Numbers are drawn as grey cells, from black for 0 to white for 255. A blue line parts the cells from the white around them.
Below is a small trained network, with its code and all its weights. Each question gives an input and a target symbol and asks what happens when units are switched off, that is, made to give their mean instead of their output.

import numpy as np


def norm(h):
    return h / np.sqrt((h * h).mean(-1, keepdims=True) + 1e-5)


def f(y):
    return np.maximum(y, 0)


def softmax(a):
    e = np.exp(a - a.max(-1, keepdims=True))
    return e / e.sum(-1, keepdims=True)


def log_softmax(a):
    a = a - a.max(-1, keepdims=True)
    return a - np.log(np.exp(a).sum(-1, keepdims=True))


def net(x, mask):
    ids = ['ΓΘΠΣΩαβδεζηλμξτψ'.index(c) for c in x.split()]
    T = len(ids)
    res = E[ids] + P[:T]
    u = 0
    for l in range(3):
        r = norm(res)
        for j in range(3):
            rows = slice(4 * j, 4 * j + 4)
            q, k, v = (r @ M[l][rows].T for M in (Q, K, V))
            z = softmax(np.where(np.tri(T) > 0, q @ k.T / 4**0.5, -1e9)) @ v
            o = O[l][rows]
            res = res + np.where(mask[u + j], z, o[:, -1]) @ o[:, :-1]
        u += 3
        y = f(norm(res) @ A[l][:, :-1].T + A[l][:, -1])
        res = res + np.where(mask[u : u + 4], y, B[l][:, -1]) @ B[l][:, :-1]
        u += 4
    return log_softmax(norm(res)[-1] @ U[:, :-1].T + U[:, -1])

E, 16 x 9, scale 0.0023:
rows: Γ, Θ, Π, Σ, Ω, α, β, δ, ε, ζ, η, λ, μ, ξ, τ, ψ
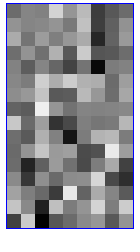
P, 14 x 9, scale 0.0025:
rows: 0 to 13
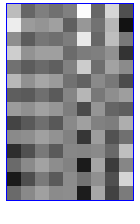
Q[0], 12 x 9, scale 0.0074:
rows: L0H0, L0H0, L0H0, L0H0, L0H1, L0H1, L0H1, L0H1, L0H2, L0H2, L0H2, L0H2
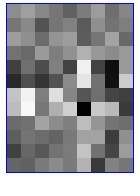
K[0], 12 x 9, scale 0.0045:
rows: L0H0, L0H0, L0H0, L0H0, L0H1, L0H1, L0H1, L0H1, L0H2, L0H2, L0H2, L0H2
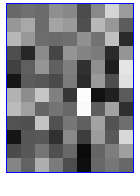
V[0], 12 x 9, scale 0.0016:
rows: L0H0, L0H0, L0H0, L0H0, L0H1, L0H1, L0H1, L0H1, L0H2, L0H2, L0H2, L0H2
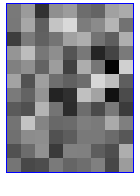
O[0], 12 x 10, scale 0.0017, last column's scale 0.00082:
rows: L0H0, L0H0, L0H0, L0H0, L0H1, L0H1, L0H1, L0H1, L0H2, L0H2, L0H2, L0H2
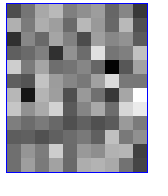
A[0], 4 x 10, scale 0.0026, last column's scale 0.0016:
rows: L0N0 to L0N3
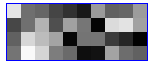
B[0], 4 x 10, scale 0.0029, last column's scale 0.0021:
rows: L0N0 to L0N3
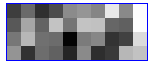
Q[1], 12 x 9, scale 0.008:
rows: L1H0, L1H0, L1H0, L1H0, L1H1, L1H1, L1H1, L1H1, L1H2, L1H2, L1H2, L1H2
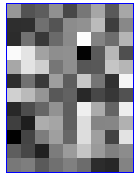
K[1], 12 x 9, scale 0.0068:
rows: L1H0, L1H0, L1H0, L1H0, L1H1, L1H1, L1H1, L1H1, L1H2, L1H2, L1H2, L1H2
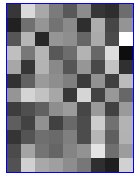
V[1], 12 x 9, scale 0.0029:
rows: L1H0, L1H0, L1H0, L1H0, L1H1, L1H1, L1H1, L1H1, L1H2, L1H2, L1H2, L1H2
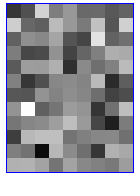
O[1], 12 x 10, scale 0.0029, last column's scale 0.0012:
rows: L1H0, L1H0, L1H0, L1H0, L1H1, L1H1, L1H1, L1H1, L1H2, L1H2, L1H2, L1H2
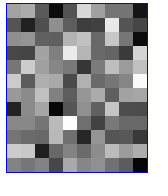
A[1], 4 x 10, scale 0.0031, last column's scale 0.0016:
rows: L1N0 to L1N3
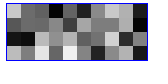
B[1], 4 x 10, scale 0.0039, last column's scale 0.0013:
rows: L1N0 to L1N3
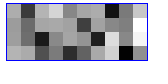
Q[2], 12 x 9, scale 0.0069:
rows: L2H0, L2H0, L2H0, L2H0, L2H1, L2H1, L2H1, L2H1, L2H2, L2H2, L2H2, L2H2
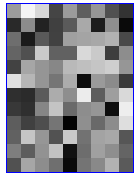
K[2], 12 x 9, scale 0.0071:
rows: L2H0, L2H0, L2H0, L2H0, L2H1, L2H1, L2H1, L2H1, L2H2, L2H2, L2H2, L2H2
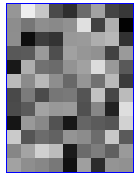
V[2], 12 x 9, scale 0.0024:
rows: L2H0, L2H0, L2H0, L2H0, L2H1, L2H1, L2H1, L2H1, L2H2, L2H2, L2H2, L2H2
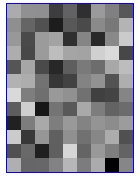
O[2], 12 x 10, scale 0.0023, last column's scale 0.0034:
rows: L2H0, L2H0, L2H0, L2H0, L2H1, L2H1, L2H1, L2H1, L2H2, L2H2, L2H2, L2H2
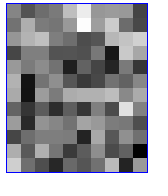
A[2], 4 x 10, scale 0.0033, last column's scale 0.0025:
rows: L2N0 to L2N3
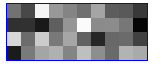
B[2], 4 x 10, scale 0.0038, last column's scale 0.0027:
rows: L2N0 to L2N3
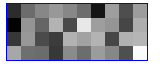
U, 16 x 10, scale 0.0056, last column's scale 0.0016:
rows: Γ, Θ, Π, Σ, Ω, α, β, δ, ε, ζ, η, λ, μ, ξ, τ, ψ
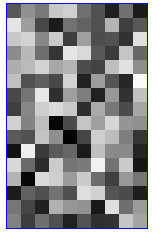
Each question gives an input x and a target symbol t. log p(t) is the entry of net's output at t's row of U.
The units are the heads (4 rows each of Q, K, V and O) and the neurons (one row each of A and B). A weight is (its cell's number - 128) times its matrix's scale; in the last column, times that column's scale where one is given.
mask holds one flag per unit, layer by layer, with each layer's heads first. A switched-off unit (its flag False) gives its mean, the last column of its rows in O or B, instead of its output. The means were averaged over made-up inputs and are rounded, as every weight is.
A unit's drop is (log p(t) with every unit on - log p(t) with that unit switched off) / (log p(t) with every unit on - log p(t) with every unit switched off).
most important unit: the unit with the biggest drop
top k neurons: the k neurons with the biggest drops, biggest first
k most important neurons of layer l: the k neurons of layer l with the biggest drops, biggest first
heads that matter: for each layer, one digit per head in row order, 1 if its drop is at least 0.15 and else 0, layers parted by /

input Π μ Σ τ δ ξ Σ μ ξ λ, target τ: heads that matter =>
000 / 000 / 000
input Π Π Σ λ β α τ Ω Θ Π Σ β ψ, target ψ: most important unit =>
L2H1
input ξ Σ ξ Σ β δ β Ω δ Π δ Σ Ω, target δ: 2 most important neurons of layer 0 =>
[L0N1 L0N0]
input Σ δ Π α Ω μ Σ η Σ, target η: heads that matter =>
010 / 000 / 000
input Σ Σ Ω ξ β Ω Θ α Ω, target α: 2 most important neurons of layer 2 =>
[L2N3 L2N1]
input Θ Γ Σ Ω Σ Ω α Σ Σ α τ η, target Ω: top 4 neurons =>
[L0N3 L0N1 L0N2 L2N1]
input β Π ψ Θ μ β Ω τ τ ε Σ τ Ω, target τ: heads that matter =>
000 / 100 / 000
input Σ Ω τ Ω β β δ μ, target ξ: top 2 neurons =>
[L2N1 L0N0]
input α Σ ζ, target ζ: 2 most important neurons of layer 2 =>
[L2N3 L2N2]
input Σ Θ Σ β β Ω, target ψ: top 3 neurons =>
[L0N3 L2N2 L0N2]
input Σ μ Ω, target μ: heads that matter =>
000 / 010 / 000
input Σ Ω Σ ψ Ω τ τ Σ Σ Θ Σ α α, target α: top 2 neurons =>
[L2N3 L0N0]
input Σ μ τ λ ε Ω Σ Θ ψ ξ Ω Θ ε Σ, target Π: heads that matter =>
000 / 000 / 100
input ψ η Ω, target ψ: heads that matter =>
000 / 011 / 010
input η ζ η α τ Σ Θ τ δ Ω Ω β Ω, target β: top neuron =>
[L2N3]
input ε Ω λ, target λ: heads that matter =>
010 / 011 / 100
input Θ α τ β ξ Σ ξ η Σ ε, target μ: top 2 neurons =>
[L1N0 L2N0]
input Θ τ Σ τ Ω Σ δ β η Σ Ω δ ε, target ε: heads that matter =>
000 / 110 / 101
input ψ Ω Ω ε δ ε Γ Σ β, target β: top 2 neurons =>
[L2N0 L2N3]
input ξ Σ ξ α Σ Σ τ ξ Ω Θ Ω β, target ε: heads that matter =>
000 / 100 / 100
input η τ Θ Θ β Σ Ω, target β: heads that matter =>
000 / 111 / 000
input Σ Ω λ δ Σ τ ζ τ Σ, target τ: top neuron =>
[L1N2]
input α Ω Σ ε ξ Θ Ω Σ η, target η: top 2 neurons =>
[L0N1 L0N3]
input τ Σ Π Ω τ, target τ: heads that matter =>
000 / 100 / 000
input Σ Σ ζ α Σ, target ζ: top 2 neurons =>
[L1N1 L2N3]
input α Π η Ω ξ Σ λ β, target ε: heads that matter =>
000 / 000 / 100
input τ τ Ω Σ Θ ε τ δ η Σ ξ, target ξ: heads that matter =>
000 / 010 / 000
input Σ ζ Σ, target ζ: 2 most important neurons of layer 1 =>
[L1N1 L1N2]
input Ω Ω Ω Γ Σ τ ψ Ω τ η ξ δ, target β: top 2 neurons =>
[L2N0 L1N2]
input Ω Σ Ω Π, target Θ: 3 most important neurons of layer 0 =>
[L0N1 L0N3 L0N0]
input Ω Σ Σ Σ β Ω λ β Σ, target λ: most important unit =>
L1H1
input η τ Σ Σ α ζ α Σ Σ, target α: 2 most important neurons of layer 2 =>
[L2N3 L2N1]
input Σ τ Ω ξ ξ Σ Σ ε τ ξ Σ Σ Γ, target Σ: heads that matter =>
010 / 111 / 101
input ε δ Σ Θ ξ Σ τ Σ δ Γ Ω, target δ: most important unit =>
L1N1
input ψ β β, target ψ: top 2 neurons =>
[L0N2 L1N2]
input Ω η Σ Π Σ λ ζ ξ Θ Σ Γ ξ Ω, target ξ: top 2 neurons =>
[L0N1 L2N1]
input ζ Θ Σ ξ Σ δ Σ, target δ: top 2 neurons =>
[L1N1 L0N0]
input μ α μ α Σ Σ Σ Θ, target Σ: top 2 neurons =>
[L2N2 L0N2]
